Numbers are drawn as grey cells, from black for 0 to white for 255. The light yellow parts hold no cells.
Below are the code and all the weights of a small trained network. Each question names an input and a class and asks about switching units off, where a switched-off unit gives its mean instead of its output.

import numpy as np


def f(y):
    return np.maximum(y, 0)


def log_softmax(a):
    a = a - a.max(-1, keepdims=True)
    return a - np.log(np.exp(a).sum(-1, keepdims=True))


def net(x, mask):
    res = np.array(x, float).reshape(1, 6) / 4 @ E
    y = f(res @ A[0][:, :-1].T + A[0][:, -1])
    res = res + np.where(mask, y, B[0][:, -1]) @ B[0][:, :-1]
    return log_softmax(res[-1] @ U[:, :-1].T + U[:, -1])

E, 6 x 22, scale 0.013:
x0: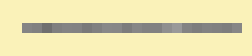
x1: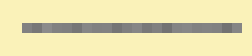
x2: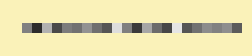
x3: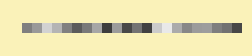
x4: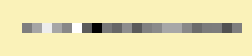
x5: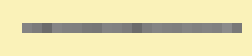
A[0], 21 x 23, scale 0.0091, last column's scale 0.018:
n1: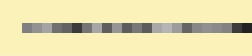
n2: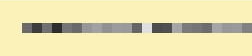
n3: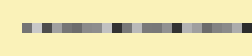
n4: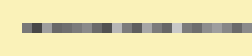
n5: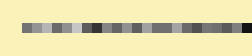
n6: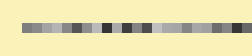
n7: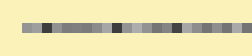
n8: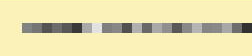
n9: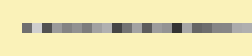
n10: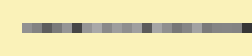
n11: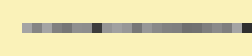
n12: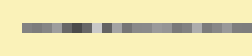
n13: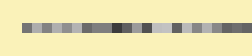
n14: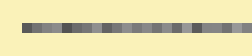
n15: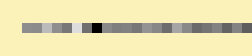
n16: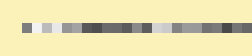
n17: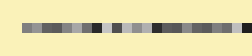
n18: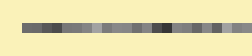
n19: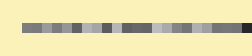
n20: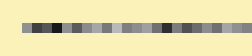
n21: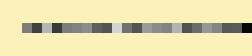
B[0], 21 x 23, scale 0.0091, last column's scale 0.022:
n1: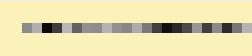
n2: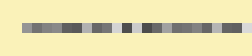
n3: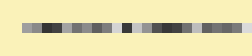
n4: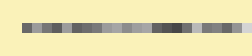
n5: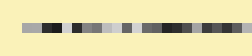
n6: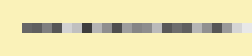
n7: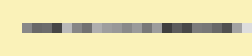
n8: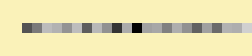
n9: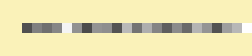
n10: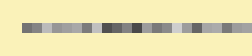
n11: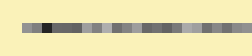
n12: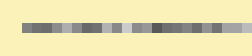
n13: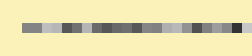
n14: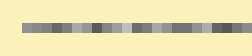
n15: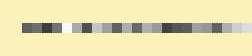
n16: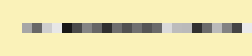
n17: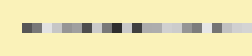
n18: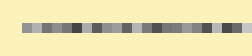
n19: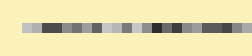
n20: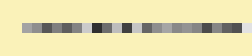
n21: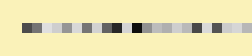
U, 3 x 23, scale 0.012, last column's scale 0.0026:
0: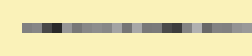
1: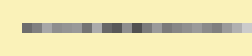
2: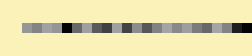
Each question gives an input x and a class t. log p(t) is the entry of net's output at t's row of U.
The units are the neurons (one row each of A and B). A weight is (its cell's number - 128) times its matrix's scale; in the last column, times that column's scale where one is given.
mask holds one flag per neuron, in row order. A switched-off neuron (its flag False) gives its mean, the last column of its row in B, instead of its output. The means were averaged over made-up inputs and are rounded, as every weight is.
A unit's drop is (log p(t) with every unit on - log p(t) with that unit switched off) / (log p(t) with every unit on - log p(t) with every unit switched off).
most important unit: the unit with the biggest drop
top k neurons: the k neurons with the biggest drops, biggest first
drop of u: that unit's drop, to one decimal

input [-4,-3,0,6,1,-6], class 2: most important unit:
n16
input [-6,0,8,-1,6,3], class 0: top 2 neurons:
(n5, n4)
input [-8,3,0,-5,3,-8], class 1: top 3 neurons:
(n17, n3, n1)
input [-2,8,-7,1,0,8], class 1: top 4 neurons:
(n9, n13, n16, n5)
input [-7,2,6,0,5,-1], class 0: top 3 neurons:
(n5, n17, n4)
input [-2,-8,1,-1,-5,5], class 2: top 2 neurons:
(n15, n6)
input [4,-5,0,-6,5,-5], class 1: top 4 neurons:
(n17, n3, n1, n20)
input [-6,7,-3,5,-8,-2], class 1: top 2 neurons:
(n8, n10)
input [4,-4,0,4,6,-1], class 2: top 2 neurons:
(n16, n9)
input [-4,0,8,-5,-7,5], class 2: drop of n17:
0.0
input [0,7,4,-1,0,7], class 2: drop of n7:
0.1
